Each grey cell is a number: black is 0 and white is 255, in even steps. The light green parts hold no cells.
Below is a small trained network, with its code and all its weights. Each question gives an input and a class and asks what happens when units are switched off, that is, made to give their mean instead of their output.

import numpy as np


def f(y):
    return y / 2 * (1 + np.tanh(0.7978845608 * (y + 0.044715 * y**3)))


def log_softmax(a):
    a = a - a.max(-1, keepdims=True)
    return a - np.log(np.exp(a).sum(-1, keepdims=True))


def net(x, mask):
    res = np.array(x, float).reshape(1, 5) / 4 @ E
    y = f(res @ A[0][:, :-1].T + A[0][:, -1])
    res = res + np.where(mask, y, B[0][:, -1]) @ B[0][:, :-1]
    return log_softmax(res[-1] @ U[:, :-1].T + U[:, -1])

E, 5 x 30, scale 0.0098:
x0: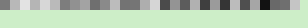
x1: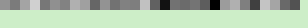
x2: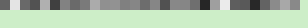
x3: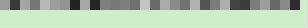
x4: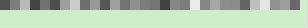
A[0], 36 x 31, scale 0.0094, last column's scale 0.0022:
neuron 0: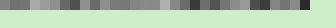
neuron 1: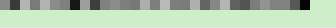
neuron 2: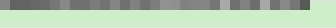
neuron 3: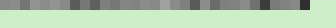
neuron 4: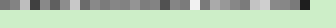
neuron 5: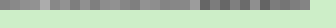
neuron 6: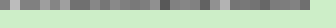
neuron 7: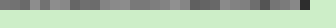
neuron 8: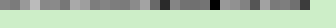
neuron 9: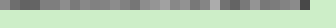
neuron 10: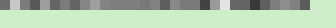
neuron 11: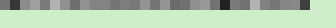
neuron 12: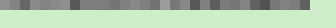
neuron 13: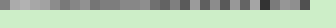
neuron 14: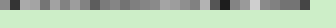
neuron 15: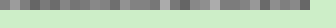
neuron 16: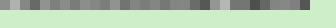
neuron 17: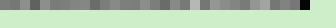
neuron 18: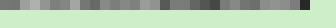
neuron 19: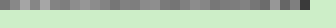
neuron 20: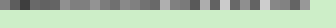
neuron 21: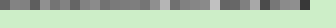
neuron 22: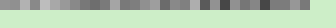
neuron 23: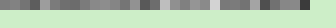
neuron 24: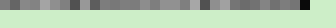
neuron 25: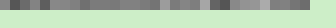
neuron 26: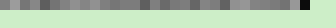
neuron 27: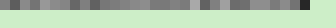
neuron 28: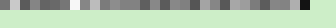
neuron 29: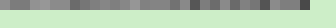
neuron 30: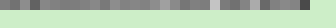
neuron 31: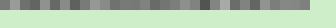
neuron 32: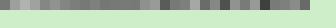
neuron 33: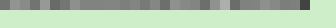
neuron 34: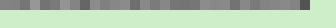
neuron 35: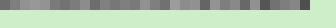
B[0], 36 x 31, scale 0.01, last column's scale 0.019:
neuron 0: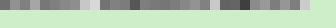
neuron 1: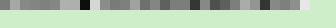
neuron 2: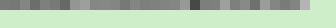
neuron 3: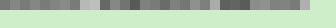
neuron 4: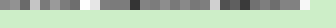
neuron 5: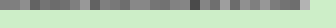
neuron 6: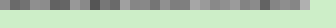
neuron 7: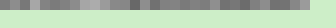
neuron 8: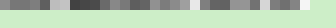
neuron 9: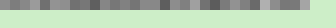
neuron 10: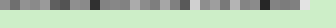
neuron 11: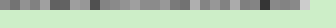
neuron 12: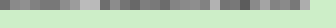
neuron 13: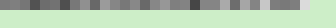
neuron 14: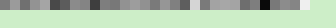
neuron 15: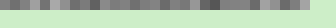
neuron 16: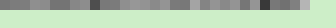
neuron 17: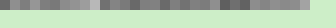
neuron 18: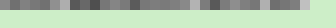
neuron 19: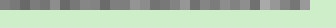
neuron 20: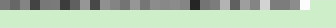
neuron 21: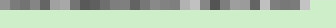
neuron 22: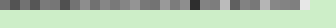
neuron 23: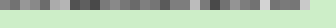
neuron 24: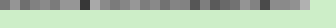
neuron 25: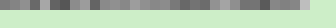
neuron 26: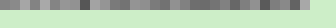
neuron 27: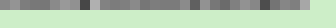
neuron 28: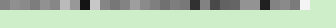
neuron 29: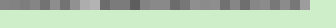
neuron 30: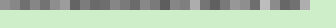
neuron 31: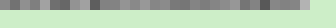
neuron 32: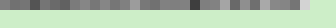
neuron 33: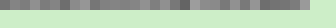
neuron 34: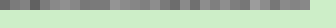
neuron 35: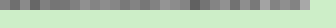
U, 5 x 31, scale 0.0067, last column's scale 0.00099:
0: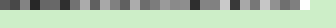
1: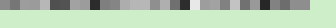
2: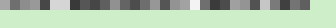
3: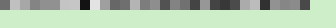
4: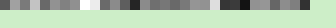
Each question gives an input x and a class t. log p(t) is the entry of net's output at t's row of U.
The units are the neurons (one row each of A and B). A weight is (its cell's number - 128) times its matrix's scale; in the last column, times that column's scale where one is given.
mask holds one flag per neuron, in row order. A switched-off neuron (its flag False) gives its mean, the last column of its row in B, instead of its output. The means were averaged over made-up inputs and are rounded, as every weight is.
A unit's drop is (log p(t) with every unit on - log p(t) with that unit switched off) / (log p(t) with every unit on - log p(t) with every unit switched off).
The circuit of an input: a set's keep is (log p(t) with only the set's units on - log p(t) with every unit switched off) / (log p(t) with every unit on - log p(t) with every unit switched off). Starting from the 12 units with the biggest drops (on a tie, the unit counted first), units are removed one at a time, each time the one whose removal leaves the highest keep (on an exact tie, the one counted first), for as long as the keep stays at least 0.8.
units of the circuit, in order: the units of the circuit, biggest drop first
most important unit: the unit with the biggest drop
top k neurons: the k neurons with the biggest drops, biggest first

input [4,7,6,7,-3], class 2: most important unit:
neuron 8
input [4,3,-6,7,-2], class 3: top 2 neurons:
neuron 1; neuron 10
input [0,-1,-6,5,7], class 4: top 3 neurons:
neuron 4; neuron 10; neuron 17
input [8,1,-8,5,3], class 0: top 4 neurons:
neuron 22; neuron 13; neuron 32; neuron 10
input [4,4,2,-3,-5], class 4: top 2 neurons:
neuron 0; neuron 20
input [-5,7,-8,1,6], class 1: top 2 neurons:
neuron 14; neuron 25
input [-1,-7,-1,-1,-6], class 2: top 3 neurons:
neuron 23; neuron 21; neuron 4
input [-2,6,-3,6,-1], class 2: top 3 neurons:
neuron 8; neuron 28; neuron 18
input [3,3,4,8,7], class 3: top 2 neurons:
neuron 1; neuron 24
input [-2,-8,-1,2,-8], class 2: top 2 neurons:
neuron 23; neuron 21
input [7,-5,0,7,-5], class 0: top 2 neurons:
neuron 22; neuron 13
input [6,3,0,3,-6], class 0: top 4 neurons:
neuron 4; neuron 22; neuron 13; neuron 32
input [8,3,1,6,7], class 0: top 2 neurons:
neuron 22; neuron 13
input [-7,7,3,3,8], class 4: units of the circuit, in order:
neuron 4
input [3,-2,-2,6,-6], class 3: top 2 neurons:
neuron 1; neuron 4
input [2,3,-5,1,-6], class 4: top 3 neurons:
neuron 0; neuron 10; neuron 3
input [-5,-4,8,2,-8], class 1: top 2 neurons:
neuron 10; neuron 4
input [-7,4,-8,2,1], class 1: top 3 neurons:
neuron 14; neuron 11; neuron 22
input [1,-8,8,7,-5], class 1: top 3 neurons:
neuron 10; neuron 8; neuron 16
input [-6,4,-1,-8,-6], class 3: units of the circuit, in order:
neuron 28
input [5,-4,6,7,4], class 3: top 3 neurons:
neuron 1; neuron 24; neuron 14
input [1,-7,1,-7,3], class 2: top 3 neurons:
neuron 23; neuron 21; neuron 1
